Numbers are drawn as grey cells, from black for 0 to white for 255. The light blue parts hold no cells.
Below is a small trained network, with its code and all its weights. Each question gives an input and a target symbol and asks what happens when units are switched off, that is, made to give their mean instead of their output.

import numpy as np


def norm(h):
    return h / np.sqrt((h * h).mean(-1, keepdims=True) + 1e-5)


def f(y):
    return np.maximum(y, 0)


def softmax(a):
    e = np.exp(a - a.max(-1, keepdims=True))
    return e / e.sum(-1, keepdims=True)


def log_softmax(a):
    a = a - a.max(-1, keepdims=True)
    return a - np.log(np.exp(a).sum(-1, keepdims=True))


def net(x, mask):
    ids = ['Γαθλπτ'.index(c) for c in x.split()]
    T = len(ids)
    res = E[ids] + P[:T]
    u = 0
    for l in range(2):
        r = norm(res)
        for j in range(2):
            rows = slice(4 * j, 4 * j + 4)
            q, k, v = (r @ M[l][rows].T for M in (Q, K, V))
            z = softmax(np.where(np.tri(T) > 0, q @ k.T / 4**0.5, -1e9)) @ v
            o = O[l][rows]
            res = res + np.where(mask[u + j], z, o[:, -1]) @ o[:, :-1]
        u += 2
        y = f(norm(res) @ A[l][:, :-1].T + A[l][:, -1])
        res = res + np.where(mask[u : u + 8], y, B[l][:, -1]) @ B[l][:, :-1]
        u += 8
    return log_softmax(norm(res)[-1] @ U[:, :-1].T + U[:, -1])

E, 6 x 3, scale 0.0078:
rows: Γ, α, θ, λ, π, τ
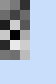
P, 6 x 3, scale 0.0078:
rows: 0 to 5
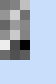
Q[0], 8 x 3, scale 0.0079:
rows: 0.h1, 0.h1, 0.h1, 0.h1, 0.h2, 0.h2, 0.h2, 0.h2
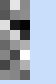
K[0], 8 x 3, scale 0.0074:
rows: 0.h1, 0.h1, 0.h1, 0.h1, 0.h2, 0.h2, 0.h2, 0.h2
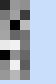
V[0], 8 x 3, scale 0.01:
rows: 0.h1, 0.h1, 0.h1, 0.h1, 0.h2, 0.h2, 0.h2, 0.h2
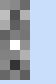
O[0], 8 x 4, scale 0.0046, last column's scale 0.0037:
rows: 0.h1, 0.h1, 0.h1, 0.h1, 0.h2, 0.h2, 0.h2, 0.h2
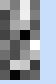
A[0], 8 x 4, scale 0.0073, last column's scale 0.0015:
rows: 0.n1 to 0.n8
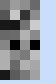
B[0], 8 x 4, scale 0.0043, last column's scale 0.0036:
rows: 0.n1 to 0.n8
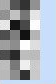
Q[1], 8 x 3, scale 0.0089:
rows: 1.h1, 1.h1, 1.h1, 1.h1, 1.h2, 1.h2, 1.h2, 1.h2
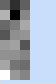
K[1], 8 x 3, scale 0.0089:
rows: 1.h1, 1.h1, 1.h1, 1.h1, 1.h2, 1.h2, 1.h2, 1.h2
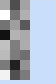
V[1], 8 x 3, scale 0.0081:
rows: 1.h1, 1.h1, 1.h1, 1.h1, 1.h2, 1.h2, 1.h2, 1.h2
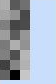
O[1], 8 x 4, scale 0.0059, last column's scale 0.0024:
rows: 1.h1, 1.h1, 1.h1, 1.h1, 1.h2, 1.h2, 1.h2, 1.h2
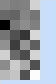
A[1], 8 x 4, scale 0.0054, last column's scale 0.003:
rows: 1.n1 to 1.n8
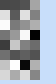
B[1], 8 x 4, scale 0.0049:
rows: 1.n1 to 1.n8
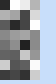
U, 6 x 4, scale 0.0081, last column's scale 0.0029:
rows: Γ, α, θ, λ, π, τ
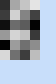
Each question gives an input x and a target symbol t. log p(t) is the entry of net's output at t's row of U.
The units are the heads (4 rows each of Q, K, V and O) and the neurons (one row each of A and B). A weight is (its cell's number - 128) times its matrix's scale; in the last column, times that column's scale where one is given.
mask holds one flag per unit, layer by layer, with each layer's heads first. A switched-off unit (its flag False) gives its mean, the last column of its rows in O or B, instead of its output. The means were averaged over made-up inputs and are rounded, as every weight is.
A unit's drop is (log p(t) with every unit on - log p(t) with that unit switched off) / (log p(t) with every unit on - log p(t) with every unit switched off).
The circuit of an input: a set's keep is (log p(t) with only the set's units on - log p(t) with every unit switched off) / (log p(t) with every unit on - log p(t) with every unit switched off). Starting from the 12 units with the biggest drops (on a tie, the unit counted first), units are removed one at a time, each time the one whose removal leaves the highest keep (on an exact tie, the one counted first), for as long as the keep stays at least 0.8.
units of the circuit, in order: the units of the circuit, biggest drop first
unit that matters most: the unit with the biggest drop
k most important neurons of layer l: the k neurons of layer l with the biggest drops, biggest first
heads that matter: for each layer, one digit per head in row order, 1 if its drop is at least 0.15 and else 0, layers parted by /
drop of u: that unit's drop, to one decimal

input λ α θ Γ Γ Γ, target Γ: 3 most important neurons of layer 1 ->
1.n1, 1.n3, 1.n8
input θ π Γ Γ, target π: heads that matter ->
00 / 11
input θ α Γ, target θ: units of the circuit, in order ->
1.h1, 1.h2
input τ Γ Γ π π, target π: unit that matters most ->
1.h2
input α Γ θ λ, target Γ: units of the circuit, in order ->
0.h1, 1.h2, 0.n3, 0.h2
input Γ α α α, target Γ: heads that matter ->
01 / 01
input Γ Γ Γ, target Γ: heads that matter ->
01 / 01
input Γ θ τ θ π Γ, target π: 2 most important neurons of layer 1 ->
1.n1, 1.n7
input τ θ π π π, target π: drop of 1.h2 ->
0.9
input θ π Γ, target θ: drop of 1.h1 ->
0.4
